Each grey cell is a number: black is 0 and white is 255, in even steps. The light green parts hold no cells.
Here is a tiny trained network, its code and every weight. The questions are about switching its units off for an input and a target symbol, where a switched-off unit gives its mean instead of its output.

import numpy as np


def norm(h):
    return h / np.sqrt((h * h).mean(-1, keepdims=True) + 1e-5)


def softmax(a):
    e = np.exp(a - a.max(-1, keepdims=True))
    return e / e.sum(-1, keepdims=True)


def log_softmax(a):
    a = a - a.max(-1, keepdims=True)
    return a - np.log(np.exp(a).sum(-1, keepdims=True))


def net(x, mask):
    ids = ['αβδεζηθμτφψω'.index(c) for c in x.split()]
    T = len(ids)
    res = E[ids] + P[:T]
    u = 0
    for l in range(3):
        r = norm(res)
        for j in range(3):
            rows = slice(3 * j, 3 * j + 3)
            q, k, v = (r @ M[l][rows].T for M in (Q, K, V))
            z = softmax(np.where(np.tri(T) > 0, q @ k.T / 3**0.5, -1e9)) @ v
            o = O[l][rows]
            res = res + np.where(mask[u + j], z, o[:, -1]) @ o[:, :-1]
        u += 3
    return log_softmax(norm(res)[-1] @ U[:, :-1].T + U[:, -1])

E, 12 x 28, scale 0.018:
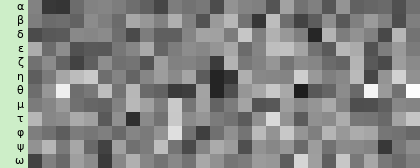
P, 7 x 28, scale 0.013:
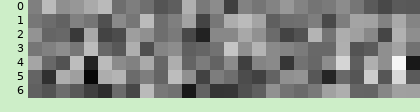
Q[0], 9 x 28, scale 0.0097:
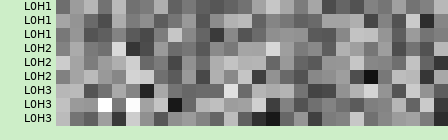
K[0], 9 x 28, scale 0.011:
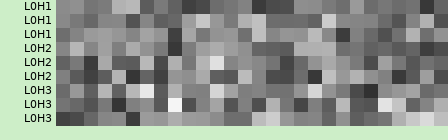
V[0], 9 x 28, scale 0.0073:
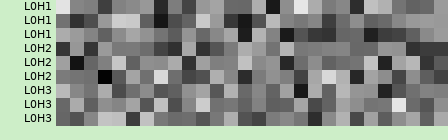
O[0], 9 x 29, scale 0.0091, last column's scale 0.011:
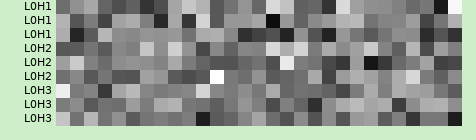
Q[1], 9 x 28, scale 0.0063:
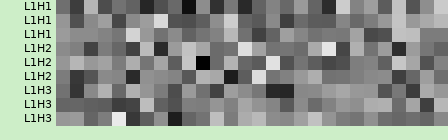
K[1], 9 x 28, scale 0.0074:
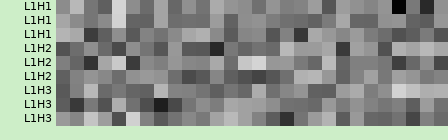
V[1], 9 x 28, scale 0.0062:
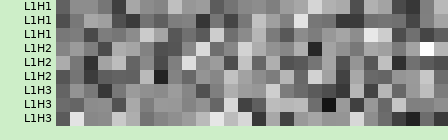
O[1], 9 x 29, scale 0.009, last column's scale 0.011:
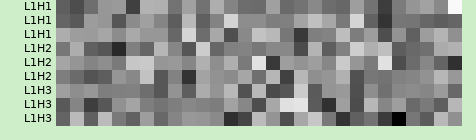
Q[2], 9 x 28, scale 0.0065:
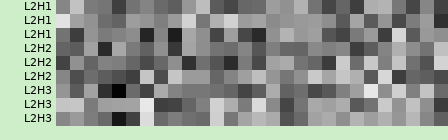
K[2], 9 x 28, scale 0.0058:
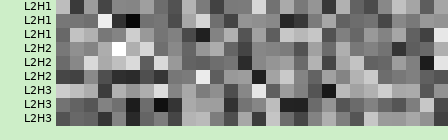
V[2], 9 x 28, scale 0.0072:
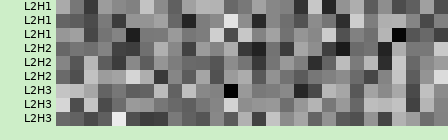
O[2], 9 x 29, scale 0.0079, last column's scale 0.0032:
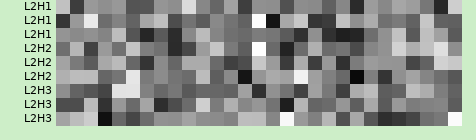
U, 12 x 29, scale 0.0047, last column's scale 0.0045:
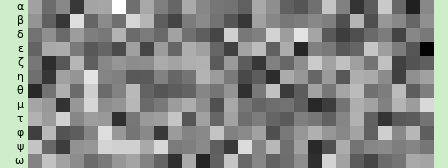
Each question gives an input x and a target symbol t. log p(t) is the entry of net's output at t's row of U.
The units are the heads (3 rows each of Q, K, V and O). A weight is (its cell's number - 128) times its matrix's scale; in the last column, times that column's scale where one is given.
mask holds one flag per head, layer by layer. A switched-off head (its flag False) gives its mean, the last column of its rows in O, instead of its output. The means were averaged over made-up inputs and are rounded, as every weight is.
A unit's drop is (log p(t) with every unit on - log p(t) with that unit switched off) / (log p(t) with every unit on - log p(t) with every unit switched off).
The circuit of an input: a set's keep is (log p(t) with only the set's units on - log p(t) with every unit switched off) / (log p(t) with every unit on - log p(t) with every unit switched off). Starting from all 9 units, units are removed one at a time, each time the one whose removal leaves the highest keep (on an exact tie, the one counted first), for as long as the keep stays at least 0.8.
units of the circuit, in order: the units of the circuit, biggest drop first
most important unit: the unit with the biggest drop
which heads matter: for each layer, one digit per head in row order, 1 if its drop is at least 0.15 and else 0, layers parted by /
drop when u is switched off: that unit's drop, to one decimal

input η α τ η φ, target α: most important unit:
L0H2
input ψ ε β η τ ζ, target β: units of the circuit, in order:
(L0H2 L0H3 L2H3)
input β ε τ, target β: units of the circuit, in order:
(L0H3 L2H3)
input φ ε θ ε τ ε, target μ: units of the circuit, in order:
(L2H2 L0H1)
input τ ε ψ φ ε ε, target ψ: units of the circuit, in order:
(L0H1 L0H2)
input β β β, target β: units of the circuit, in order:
(L0H3 L2H3)
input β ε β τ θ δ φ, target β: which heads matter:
011 / 000 / 101
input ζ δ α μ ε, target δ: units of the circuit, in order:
(L0H3 L0H1)
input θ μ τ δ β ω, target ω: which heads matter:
000 / 010 / 100
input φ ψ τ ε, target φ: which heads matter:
101 / 010 / 000
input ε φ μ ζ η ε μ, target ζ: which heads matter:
110 / 000 / 000
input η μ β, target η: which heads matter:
001 / 001 / 000
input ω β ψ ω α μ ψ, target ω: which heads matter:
001 / 000 / 000
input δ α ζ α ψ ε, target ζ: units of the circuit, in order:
(L0H2)
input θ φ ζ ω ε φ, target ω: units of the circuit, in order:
(L1H2 L2H1 L2H3)
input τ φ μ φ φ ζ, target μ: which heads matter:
100 / 000 / 000
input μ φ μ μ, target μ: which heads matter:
000 / 000 / 000
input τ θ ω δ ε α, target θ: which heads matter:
000 / 000 / 100
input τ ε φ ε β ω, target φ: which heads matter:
101 / 000 / 000
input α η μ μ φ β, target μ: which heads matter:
100 / 000 / 000
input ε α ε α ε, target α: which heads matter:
010 / 000 / 000
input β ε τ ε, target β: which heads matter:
001 / 000 / 000
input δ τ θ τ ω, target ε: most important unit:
L1H2
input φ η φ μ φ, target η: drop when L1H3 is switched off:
0.1
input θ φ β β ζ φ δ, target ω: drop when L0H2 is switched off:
0.0
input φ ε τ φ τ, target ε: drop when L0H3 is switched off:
0.1
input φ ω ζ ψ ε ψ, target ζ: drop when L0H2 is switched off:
0.4
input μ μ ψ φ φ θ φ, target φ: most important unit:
L2H1
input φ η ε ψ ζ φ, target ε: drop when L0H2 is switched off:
0.2
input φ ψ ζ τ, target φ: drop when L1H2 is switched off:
0.2
